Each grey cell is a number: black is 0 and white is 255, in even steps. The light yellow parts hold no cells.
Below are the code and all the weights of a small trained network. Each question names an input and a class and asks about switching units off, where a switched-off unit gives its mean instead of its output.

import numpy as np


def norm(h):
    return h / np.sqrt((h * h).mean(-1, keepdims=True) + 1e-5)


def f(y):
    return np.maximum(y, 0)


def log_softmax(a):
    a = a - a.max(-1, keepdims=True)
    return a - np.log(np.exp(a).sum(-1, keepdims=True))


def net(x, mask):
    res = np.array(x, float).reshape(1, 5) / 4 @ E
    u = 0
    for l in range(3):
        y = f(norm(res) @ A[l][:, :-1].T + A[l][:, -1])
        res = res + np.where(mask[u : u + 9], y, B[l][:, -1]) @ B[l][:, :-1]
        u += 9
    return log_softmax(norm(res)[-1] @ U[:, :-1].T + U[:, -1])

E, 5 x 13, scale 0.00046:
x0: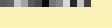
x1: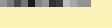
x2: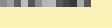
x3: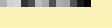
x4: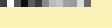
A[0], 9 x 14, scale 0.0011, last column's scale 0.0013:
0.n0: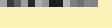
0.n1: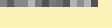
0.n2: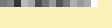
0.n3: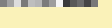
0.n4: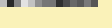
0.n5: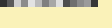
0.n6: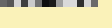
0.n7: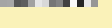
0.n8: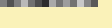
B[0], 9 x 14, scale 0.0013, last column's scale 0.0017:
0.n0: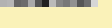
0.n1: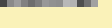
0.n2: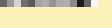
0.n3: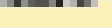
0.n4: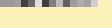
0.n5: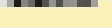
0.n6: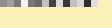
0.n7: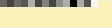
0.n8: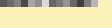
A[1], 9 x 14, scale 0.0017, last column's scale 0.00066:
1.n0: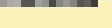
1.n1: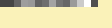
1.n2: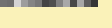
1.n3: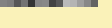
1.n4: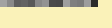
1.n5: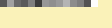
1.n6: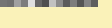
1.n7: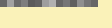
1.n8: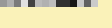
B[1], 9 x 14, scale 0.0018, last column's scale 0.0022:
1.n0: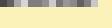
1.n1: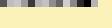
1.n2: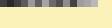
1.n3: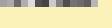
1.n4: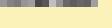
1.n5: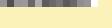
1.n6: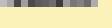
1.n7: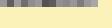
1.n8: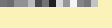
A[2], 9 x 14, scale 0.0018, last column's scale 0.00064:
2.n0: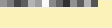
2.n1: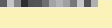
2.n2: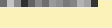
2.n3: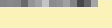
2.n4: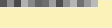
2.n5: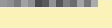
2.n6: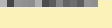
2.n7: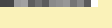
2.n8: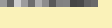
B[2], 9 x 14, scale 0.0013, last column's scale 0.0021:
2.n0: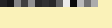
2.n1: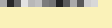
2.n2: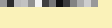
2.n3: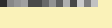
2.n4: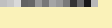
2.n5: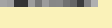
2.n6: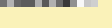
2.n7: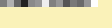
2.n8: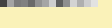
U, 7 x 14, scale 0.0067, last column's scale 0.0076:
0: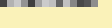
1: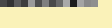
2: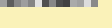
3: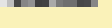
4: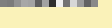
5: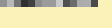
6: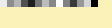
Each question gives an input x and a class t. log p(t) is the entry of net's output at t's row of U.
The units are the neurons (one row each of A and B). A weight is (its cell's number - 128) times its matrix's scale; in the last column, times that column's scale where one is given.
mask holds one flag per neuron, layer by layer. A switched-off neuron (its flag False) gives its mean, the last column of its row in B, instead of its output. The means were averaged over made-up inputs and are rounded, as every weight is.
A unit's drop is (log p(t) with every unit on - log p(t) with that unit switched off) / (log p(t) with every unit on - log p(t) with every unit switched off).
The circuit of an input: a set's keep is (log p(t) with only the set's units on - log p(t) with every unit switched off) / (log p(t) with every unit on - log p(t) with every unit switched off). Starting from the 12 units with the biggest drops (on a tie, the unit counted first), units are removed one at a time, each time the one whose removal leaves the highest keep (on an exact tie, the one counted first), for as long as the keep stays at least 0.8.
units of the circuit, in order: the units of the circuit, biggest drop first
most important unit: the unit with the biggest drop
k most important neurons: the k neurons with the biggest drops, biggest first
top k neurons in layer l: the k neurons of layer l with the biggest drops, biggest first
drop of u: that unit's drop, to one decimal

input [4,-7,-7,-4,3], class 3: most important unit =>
0.n5
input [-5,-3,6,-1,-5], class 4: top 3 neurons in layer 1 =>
[1.n8 1.n5 1.n2]
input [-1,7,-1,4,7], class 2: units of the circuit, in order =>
[2.n1 2.n2]
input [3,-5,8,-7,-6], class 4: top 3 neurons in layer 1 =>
[1.n8 1.n0 1.n5]
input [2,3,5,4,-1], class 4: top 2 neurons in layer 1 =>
[1.n8 1.n1]
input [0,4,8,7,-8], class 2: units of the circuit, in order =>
[1.n1 2.n6]
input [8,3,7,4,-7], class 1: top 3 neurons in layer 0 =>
[0.n2 0.n6 0.n0]
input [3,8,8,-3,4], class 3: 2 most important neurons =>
[1.n3 0.n6]
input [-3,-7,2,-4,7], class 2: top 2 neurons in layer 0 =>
[0.n0 0.n2]
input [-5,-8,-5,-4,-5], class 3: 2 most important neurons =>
[0.n5 1.n6]
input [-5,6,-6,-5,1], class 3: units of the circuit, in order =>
[1.n3 2.n4]
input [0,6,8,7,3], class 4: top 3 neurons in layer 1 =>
[1.n8 1.n1 1.n7]
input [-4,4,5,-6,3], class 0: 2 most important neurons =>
[1.n1 0.n6]
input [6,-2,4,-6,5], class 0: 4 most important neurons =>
[1.n1 0.n7 0.n6 2.n0]
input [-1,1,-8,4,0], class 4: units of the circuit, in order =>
[0.n6]
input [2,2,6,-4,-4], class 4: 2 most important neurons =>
[1.n8 1.n5]
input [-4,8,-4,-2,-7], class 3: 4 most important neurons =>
[0.n0 1.n3 1.n5 1.n4]
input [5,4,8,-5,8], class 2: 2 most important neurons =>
[2.n1 0.n6]
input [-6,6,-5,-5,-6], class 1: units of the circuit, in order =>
[2.n0 0.n7]
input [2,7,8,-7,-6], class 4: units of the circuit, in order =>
[1.n8]
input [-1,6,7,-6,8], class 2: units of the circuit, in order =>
[2.n1 2.n2]
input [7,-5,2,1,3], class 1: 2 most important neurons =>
[1.n2 0.n0]
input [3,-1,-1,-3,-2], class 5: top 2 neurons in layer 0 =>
[0.n7 0.n2]
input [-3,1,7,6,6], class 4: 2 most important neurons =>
[1.n8 0.n2]
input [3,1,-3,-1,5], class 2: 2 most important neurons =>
[0.n7 2.n1]
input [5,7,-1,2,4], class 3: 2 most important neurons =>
[1.n3 0.n7]
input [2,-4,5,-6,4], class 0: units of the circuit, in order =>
[1.n1]
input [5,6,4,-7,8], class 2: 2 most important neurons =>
[2.n1 1.n0]
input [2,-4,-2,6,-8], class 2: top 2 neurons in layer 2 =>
[2.n6 2.n4]
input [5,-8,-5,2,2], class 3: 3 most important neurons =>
[0.n5 0.n7 0.n3]
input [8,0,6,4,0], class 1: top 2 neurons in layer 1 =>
[1.n2 1.n1]
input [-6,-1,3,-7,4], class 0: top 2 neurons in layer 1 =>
[1.n1 1.n2]
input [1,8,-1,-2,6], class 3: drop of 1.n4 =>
0.2
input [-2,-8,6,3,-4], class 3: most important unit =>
0.n3
